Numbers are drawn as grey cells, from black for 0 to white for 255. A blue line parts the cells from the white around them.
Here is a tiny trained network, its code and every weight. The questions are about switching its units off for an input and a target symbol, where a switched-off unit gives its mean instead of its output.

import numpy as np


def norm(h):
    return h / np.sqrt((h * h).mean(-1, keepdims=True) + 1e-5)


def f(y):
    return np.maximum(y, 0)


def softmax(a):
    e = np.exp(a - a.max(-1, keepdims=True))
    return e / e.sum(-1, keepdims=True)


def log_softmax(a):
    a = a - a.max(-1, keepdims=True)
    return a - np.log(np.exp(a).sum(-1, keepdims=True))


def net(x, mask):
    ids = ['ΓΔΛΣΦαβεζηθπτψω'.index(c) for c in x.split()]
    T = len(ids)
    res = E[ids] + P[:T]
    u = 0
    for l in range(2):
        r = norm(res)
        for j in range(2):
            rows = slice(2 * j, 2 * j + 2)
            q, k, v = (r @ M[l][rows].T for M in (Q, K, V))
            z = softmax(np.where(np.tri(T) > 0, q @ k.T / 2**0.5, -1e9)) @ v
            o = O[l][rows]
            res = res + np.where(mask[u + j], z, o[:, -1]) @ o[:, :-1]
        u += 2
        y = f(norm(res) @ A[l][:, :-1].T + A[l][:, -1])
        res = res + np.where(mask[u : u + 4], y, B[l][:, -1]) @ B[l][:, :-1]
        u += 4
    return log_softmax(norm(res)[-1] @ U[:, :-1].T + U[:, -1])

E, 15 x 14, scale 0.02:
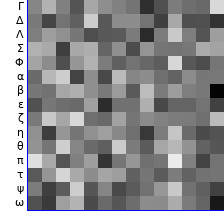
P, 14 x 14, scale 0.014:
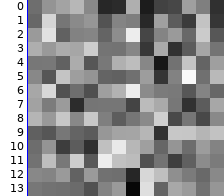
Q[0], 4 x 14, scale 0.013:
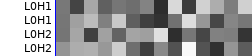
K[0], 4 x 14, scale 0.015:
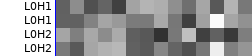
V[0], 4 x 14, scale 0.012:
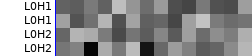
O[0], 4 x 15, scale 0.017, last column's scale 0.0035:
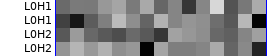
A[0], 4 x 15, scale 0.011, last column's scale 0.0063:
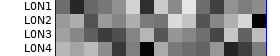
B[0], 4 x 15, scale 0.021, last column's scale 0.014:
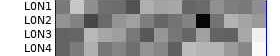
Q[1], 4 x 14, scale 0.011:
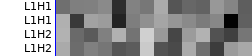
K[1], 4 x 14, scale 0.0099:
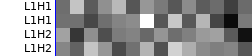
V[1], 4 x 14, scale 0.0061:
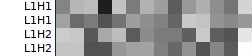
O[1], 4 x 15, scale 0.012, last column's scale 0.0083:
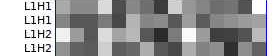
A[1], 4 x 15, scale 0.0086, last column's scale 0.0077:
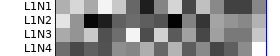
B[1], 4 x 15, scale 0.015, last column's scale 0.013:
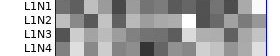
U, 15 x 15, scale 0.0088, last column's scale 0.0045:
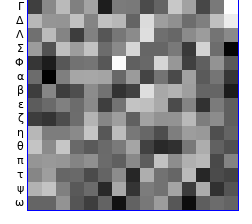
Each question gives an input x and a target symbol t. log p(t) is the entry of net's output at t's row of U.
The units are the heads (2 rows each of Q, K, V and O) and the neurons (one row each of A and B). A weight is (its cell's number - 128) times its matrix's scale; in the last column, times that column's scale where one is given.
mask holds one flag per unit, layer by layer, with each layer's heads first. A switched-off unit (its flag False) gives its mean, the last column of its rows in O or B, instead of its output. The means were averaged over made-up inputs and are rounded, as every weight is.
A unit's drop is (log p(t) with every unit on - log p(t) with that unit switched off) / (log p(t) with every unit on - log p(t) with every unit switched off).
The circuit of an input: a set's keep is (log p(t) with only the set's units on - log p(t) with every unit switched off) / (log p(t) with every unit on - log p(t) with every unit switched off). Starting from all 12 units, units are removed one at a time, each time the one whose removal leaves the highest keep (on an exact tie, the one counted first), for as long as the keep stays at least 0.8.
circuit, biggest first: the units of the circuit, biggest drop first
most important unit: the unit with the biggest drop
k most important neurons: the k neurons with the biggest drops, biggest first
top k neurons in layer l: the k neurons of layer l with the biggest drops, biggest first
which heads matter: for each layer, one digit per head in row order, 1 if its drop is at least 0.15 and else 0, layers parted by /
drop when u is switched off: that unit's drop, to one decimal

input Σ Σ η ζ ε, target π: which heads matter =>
11 / 00
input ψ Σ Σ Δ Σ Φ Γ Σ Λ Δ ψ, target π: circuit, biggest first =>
L0H2, L0N3
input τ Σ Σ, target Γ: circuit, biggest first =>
L0H2, L0N3
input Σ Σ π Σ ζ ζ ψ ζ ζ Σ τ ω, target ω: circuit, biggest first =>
L0H2, L0H1
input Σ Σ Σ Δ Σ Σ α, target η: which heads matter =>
11 / 00
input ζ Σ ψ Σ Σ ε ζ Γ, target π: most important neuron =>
L0N4
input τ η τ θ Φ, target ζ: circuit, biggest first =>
L0H1, L0N3
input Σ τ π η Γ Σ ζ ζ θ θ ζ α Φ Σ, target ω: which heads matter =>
10 / 00
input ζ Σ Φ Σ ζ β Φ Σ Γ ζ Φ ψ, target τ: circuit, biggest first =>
L0H1, L0N3, L0H2
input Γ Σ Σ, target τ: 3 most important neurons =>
L0N3, L0N4, L1N3
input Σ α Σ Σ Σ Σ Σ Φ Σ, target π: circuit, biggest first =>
L0H2, L0N4, L0N3
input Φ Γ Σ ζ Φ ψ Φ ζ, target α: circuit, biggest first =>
L0H1, L0H2, L1N4
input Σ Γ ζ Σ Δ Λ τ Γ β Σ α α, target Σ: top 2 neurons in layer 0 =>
L0N3, L0N4
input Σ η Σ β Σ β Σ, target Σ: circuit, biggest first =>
L0H2, L0N3, L1H2
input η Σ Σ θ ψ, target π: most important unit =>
L0H2
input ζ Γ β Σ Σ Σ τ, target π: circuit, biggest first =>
L0H2, L0N4, L0N3
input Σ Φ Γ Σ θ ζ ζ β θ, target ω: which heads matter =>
11 / 00
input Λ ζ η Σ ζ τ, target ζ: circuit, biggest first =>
L0H1, L0N3, L1N1
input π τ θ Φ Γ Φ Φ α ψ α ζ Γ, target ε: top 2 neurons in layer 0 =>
L0N1, L0N3
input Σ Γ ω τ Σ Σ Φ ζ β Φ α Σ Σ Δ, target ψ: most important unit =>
L0H1
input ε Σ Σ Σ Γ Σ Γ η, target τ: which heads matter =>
10 / 00
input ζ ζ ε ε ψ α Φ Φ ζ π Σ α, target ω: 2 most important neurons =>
L0N3, L0N4
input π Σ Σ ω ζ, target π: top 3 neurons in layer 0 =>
L0N4, L0N3, L0N2
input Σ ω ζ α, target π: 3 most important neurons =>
L0N4, L0N3, L1N1
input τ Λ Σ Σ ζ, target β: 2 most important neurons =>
L0N3, L1N1
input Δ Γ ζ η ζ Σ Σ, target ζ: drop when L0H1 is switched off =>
0.9
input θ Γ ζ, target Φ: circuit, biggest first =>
L0H2
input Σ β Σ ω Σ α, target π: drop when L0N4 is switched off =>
0.4
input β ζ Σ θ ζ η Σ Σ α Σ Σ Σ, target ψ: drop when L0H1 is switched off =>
0.5
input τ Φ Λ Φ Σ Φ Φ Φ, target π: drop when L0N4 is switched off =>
0.5
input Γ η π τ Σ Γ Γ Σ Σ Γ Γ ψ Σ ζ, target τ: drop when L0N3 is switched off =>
0.3
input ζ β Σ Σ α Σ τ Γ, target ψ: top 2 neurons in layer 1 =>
L1N1, L1N3
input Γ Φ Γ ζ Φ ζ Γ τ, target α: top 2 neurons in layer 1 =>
L1N1, L1N4
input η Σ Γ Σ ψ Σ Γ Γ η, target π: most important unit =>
L0H2
